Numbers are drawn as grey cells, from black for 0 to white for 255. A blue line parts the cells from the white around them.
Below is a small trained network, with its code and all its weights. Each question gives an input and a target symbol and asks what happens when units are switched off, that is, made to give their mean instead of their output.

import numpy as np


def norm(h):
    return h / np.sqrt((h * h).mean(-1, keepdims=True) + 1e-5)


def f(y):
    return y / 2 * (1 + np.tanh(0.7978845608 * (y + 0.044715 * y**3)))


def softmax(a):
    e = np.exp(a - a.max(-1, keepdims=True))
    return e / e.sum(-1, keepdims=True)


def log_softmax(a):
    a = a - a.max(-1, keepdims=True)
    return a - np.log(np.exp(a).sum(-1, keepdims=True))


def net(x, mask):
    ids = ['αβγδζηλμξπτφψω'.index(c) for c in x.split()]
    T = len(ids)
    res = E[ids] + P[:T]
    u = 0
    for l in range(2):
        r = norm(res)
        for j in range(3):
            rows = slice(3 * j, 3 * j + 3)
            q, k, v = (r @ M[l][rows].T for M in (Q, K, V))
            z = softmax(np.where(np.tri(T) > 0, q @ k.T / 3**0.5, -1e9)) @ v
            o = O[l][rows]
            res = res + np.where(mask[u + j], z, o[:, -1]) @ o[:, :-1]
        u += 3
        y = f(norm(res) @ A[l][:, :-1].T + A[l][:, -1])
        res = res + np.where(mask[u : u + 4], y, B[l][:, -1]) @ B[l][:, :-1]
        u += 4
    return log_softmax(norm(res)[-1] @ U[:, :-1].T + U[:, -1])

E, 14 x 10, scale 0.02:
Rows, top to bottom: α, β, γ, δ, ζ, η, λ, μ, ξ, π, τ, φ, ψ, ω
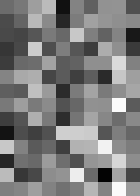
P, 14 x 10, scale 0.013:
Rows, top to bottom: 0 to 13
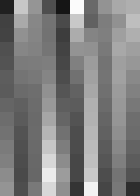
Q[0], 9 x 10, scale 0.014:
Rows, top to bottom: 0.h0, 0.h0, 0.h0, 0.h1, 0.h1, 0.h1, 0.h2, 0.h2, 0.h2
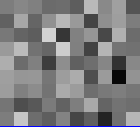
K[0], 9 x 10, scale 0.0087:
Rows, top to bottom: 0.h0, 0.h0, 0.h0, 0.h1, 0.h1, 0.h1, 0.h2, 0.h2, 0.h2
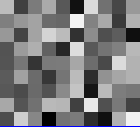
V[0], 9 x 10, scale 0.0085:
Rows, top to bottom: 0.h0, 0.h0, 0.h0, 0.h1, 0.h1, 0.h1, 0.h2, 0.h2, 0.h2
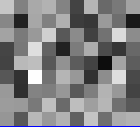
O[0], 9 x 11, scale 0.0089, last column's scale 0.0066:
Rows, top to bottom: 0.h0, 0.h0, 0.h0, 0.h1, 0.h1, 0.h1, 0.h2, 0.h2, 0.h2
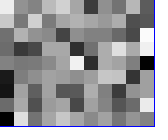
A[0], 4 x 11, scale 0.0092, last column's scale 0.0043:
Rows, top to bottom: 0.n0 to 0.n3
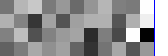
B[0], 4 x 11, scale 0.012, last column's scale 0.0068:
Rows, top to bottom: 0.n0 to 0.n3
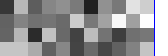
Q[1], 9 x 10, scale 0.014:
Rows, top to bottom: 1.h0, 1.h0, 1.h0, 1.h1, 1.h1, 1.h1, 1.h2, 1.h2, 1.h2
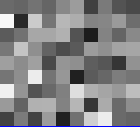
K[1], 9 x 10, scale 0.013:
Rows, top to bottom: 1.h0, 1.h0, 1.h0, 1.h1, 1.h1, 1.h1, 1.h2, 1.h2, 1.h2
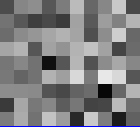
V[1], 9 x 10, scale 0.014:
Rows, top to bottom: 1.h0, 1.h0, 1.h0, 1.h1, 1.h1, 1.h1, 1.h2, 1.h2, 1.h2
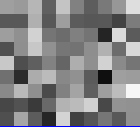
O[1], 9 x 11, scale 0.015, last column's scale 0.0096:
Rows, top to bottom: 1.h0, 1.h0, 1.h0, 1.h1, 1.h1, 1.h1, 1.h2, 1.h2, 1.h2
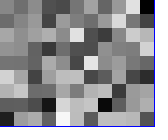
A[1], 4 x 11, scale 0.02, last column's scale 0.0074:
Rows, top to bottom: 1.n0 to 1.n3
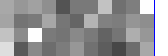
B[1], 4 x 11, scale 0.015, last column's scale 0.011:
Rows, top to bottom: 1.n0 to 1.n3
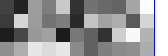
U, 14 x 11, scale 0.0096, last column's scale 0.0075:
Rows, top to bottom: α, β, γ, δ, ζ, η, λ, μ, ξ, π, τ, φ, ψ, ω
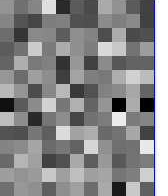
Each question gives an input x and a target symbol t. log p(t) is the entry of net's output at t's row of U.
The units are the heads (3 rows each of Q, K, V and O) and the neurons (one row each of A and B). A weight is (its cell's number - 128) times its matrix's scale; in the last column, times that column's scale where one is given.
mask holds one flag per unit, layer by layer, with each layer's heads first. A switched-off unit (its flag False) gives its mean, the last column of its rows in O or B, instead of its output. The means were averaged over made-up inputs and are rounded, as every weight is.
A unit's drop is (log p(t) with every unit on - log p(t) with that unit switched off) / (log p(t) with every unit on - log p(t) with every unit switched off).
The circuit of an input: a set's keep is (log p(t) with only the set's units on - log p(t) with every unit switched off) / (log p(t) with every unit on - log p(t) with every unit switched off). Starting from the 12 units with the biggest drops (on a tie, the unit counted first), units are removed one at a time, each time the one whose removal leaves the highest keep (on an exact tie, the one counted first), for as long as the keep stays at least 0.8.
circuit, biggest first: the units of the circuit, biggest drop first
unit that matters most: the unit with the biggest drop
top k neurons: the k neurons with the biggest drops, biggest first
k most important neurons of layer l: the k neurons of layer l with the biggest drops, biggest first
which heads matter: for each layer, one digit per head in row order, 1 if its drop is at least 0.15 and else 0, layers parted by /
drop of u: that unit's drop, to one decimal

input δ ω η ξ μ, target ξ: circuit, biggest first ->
[0.h1 1.h1]
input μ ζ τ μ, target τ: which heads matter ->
011 / 010
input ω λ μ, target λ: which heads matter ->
111 / 011
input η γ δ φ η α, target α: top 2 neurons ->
[0.n0 0.n2]
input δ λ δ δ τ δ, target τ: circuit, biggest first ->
[1.h1 1.h2]
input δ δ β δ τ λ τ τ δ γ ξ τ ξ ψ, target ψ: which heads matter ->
100 / 010
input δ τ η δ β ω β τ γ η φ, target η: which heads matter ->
000 / 100
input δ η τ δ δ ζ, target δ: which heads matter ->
000 / 000
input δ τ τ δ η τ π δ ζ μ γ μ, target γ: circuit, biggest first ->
[1.h2 0.n1 0.n0]
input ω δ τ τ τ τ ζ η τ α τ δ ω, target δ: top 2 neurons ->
[0.n1 0.n0]
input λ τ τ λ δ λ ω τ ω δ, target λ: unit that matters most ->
0.h1
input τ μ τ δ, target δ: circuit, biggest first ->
[0.h1 1.h2]
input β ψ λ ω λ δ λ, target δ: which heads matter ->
110 / 000
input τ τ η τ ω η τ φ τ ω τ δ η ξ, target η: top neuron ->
[0.n0]
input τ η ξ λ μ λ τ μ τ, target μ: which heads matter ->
001 / 110
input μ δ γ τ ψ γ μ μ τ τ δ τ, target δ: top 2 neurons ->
[0.n1 0.n3]
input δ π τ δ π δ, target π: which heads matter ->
010 / 001
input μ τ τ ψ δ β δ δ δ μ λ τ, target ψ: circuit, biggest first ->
[0.n1 0.h1 1.h1]
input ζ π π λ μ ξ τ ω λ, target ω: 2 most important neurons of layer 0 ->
[0.n1 0.n3]
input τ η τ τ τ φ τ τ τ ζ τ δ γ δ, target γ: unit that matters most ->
1.h2
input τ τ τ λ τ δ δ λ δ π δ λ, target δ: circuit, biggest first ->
[0.h1 0.h0]
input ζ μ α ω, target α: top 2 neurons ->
[0.n0 0.n1]
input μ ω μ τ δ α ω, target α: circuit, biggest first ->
[0.n1 1.h2 0.h0]
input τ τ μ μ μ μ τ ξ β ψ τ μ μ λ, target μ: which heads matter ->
101 / 010
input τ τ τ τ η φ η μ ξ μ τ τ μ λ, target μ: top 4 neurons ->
[0.n0 0.n3 0.n1 1.n1]
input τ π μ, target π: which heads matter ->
000 / 001
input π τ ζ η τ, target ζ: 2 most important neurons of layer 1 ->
[1.n0 1.n2]
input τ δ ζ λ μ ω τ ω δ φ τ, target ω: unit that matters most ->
0.h1
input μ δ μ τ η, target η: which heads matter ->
001 / 100
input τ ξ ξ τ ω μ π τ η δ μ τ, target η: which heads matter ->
010 / 100
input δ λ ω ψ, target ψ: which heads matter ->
000 / 000
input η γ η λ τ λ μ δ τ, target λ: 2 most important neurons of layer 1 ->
[1.n0 1.n3]
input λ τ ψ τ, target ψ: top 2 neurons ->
[0.n1 1.n3]
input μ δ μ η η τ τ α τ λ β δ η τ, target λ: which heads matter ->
111 / 010
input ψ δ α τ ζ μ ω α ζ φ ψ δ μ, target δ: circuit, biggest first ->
[0.h1]
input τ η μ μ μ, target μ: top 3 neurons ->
[0.n1 1.n0 1.n1]
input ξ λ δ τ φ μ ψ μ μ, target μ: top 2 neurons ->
[0.n1 1.n1]
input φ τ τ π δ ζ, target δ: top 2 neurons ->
[0.n0 1.n2]
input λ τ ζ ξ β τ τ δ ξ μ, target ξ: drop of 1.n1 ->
0.1
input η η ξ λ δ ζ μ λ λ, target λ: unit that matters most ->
1.h1
